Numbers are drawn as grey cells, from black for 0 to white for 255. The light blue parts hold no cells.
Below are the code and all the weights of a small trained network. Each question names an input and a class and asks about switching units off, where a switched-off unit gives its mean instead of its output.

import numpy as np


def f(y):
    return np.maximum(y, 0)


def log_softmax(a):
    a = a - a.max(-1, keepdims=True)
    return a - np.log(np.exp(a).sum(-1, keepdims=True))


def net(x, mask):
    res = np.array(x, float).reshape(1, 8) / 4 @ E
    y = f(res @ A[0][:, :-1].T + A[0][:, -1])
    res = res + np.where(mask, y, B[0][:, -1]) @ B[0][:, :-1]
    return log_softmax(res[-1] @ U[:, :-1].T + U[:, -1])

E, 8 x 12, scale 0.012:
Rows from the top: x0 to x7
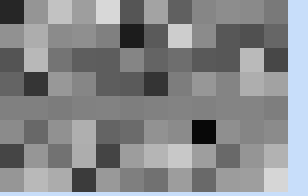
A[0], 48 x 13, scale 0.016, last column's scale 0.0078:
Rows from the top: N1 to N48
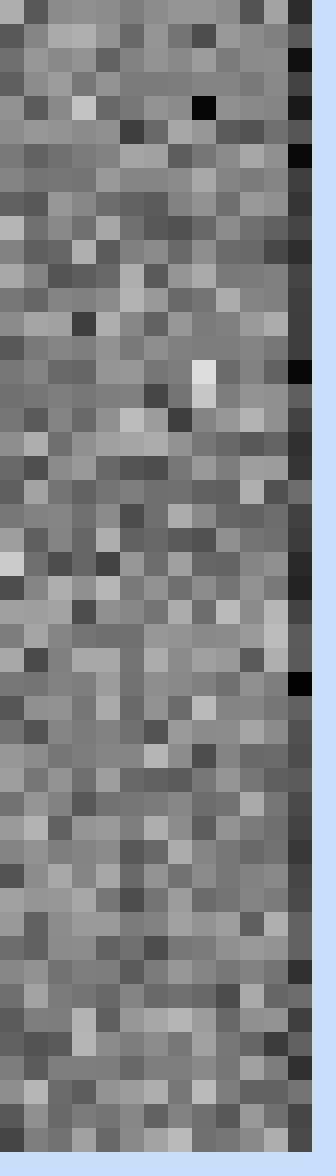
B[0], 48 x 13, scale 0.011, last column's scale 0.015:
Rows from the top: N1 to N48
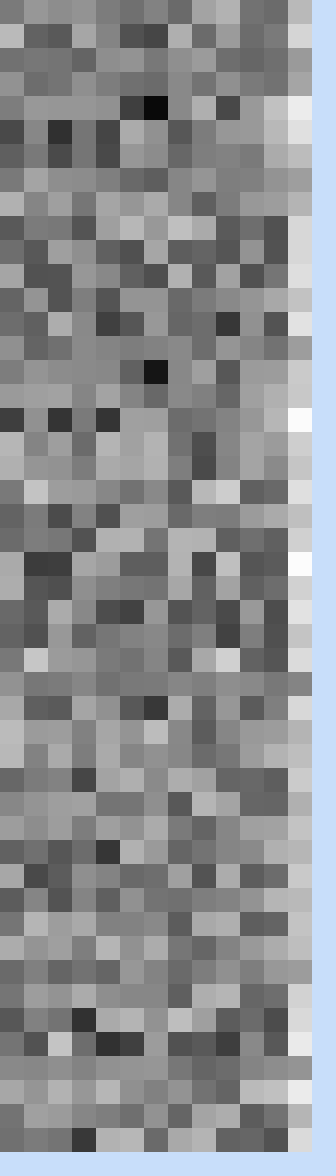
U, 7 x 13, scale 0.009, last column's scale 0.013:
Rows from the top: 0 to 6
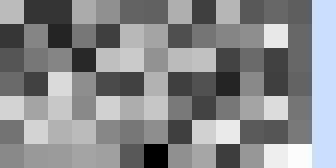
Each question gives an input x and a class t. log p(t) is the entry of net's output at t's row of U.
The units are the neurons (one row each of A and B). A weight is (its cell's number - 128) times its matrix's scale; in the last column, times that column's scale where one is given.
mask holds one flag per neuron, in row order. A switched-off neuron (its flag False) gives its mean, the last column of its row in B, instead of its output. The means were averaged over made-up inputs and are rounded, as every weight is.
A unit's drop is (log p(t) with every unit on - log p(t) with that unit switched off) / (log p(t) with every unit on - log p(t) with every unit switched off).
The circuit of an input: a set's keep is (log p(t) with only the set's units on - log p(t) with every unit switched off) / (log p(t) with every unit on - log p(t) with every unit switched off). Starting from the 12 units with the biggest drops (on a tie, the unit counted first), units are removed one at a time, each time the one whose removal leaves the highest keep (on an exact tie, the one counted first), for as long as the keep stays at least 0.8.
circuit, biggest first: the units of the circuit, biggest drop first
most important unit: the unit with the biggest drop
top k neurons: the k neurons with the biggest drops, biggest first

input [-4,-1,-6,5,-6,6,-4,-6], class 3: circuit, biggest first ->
N11
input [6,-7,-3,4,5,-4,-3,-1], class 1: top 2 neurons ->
N18; N24
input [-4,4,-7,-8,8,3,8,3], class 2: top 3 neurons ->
N48; N43; N27
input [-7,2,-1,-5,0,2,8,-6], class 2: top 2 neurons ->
N43; N48
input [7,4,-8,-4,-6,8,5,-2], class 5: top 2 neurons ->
N28; N39
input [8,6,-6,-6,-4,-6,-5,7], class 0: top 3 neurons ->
N30; N37; N25
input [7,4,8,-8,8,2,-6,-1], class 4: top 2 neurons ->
N19; N35
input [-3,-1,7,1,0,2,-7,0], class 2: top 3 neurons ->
N10; N23; N33
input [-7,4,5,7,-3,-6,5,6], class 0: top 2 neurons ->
N24; N12
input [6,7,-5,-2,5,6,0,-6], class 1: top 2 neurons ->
N6; N24
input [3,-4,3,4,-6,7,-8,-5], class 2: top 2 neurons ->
N10; N23
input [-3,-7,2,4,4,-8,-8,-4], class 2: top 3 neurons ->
N10; N33; N5
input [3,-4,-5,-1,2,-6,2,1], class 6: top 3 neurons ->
N16; N21; N46
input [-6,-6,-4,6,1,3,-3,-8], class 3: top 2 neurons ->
N44; N11
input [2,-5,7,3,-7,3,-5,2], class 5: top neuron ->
N21
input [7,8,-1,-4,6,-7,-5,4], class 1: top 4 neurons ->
N6; N22; N36; N24
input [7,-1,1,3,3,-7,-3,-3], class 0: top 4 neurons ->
N25; N37; N5; N30
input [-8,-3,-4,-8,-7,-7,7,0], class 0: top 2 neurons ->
N12; N24
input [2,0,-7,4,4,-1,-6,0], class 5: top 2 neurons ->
N28; N39
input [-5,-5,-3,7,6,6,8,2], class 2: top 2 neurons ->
N48; N43
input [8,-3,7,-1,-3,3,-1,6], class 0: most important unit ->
N2
